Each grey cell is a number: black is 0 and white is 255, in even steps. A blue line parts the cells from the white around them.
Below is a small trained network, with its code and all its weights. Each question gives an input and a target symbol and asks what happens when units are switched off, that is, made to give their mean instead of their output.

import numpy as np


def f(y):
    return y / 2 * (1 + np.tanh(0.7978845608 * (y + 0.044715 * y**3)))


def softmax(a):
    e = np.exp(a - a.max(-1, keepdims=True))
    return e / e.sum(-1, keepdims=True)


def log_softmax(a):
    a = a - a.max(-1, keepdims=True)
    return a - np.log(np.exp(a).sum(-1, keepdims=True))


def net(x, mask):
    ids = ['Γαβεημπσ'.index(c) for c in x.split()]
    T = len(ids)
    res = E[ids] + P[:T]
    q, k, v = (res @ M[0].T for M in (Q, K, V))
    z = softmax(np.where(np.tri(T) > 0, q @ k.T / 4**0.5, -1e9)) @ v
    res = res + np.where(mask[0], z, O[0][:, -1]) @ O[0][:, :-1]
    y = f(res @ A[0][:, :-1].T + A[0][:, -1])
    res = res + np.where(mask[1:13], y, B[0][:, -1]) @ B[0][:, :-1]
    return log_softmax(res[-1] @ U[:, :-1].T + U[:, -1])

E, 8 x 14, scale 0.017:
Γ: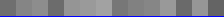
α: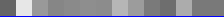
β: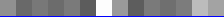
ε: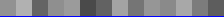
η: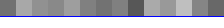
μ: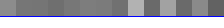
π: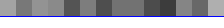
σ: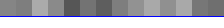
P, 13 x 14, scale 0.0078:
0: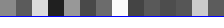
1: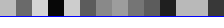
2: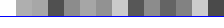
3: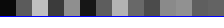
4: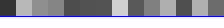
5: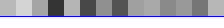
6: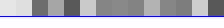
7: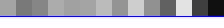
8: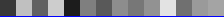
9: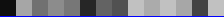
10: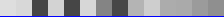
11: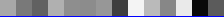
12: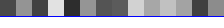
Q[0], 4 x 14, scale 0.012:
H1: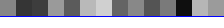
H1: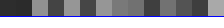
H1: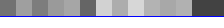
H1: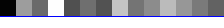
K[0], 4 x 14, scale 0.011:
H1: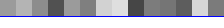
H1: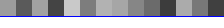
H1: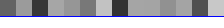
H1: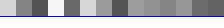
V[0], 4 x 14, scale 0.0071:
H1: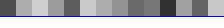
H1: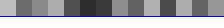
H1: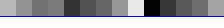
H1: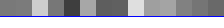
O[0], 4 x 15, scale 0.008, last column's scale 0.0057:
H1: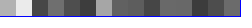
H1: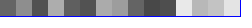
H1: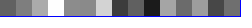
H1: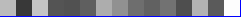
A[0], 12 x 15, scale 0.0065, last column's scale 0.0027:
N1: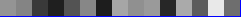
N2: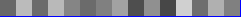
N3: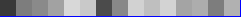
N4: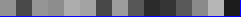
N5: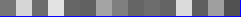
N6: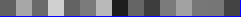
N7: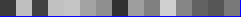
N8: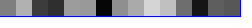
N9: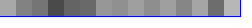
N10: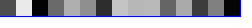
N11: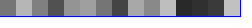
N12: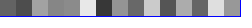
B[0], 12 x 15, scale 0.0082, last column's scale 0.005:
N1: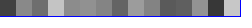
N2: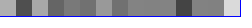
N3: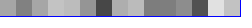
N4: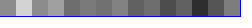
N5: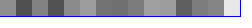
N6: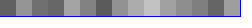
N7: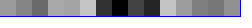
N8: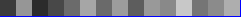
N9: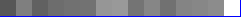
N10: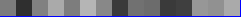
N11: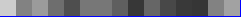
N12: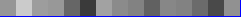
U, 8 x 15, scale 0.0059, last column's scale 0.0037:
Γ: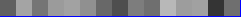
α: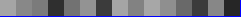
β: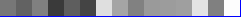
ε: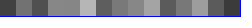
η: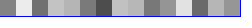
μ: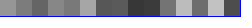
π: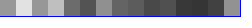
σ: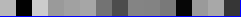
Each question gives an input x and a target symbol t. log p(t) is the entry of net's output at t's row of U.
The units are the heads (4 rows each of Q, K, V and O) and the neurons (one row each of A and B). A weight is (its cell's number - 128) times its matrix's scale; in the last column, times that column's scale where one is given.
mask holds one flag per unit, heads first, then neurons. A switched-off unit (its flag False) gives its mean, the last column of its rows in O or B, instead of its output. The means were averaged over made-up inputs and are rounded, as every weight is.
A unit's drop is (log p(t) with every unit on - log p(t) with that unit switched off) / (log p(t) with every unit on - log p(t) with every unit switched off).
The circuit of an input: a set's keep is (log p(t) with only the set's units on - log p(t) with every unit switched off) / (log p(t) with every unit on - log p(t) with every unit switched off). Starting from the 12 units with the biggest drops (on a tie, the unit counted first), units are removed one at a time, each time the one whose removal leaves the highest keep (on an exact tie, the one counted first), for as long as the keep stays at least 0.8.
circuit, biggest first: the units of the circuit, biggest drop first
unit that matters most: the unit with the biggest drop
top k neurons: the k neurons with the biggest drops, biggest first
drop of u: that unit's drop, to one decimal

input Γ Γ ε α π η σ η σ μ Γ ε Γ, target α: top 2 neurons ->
(N11, N8)
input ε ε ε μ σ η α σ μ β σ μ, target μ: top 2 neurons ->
(N7, N8)
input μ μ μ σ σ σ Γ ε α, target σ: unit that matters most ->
N10
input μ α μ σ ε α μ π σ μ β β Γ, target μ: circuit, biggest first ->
(H1, N7, N8, N11)
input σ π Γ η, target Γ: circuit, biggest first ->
(H1, N7, N6)
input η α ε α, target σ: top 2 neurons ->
(N10, N2)
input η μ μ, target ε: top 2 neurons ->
(N1, N10)
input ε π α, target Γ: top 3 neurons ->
(N6, N7, N5)
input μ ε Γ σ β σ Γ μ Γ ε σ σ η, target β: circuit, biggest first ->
(H1, N3)
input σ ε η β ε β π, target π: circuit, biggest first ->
(N4, N1)
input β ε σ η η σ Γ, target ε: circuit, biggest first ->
(H1, N1, N8)
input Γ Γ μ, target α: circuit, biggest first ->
(H1, N8)
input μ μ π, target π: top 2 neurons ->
(N4, N12)
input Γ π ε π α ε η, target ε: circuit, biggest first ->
(H1, N10, N1)
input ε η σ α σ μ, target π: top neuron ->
(N11)
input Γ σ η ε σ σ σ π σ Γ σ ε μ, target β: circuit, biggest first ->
(H1, N3, N7)
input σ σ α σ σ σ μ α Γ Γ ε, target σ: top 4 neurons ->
(N10, N2, N5, N3)
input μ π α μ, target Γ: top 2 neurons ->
(N6, N7)
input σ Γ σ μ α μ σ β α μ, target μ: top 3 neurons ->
(N7, N11, N8)
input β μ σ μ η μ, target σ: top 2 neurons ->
(N11, N3)
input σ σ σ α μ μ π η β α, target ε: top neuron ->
(N8)
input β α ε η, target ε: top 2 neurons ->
(N10, N1)
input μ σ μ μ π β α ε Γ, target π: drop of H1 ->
1.2
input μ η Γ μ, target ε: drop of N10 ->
0.2
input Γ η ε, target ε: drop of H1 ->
1.3
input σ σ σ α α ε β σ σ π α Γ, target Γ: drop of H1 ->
0.9
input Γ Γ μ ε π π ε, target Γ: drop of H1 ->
1.3
